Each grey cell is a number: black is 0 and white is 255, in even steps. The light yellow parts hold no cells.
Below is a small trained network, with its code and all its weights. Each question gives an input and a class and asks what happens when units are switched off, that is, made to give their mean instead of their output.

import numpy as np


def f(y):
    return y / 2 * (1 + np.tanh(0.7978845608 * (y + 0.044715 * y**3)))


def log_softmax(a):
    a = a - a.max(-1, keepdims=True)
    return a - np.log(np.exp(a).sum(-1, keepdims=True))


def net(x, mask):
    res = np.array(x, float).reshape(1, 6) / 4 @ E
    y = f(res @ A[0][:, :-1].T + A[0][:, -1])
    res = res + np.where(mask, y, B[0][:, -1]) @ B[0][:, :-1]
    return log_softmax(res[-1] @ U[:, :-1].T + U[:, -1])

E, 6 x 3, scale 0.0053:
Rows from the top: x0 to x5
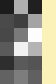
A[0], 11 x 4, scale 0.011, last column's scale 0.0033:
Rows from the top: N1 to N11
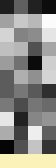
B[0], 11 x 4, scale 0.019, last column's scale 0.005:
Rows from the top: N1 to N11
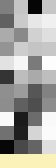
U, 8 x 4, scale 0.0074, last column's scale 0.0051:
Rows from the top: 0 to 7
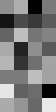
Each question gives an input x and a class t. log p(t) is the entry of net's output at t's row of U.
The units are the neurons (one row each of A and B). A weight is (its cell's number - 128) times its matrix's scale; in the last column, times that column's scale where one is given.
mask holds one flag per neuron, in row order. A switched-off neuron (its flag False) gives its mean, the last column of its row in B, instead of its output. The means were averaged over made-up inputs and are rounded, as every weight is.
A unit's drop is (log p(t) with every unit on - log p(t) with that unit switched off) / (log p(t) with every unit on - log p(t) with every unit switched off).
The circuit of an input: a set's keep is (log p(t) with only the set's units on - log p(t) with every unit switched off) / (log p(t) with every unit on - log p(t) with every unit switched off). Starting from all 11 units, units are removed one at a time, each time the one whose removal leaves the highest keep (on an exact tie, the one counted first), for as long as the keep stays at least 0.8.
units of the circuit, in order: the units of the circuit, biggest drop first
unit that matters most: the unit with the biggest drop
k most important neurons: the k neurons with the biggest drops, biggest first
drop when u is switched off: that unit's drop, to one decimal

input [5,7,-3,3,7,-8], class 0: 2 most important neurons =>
[N1 N10]
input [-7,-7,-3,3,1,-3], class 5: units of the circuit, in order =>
[N2 N3]
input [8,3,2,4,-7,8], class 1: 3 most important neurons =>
[N5 N3 N4]
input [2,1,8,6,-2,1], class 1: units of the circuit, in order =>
[N11]
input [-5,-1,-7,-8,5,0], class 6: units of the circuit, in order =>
[N9 N5]
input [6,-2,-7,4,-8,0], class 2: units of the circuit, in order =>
[N9 N4]
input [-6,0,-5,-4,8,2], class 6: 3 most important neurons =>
[N9 N5 N11]
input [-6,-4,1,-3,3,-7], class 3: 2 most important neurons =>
[N10 N5]
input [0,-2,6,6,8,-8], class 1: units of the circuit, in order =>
[N11 N5]
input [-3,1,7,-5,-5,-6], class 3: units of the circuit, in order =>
[N10 N9]
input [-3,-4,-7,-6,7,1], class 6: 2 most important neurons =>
[N9 N11]
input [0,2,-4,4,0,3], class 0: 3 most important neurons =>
[N10 N3 N2]
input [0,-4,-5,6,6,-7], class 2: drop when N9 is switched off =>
0.6
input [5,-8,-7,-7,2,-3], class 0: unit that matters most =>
N1
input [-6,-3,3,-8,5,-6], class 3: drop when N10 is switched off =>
0.4
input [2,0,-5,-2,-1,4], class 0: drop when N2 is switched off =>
0.1
